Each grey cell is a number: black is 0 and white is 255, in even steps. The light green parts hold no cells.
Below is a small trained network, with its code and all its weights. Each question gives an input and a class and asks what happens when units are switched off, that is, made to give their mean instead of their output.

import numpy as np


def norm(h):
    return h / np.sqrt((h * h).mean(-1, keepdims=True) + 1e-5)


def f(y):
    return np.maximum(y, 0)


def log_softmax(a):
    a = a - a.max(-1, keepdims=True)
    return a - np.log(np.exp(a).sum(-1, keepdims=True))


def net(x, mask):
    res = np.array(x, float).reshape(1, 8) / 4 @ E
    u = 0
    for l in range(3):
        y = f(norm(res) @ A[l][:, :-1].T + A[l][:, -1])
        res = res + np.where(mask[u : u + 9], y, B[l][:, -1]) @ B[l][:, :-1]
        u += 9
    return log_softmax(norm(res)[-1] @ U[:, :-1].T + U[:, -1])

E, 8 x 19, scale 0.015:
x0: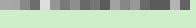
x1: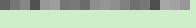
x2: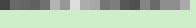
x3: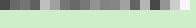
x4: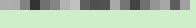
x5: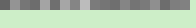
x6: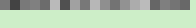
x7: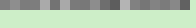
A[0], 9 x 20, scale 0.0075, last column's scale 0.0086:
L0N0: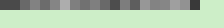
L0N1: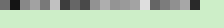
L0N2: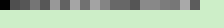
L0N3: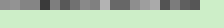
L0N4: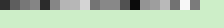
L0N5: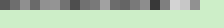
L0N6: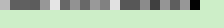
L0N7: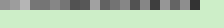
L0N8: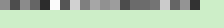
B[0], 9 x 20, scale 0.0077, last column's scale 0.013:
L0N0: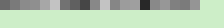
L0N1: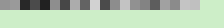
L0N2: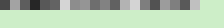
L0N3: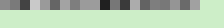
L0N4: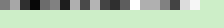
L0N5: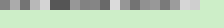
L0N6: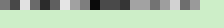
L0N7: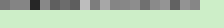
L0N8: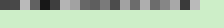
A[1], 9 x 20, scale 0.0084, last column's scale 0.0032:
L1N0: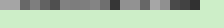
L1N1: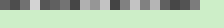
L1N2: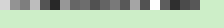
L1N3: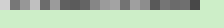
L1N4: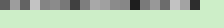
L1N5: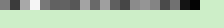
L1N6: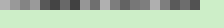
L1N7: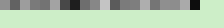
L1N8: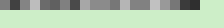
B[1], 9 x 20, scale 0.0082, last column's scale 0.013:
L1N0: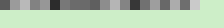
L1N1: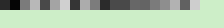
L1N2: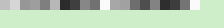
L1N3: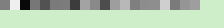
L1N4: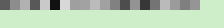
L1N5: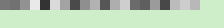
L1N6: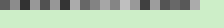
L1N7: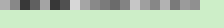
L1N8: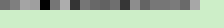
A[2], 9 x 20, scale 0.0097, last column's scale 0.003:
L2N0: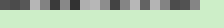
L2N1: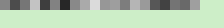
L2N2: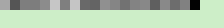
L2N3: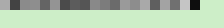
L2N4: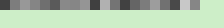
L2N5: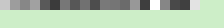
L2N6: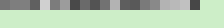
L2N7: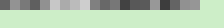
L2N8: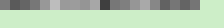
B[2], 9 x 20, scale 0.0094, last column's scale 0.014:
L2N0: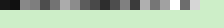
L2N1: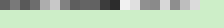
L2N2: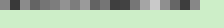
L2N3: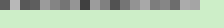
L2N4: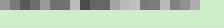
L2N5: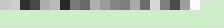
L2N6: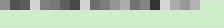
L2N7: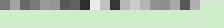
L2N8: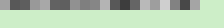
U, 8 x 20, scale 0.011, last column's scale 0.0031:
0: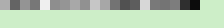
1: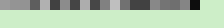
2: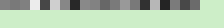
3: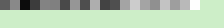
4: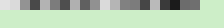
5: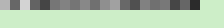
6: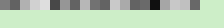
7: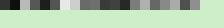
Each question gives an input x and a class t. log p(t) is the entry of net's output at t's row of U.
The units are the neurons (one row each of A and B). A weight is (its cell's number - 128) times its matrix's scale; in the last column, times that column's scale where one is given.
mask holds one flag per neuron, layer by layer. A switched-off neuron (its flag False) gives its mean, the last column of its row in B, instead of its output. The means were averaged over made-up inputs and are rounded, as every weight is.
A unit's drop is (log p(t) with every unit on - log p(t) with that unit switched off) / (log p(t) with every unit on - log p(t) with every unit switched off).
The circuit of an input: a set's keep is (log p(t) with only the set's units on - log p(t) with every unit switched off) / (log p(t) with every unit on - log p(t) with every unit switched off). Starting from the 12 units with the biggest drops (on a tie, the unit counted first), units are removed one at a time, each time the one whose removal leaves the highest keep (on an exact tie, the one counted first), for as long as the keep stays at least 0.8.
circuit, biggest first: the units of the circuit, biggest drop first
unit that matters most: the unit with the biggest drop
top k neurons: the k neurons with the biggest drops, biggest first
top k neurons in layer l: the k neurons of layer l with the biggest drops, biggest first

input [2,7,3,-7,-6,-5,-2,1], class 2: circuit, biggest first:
L0N4; L1N5
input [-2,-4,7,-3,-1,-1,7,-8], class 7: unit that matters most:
L0N8
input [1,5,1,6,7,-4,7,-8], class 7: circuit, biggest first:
L0N6; L0N8
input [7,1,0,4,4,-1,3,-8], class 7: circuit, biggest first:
L0N6; L2N5
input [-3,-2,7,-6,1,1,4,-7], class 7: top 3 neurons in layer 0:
L0N8; L0N2; L0N5
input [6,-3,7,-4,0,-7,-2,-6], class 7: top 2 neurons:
L0N8; L0N6
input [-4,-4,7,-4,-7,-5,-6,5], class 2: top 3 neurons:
L1N1; L0N1; L1N2
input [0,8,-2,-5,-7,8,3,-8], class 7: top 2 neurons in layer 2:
L2N0; L2N5
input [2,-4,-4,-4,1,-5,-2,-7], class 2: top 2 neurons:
L0N4; L1N5
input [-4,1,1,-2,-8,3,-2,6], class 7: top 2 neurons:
L2N0; L1N1
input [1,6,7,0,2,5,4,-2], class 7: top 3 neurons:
L0N8; L2N5; L0N6
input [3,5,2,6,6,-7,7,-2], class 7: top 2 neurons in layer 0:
L0N6; L0N8
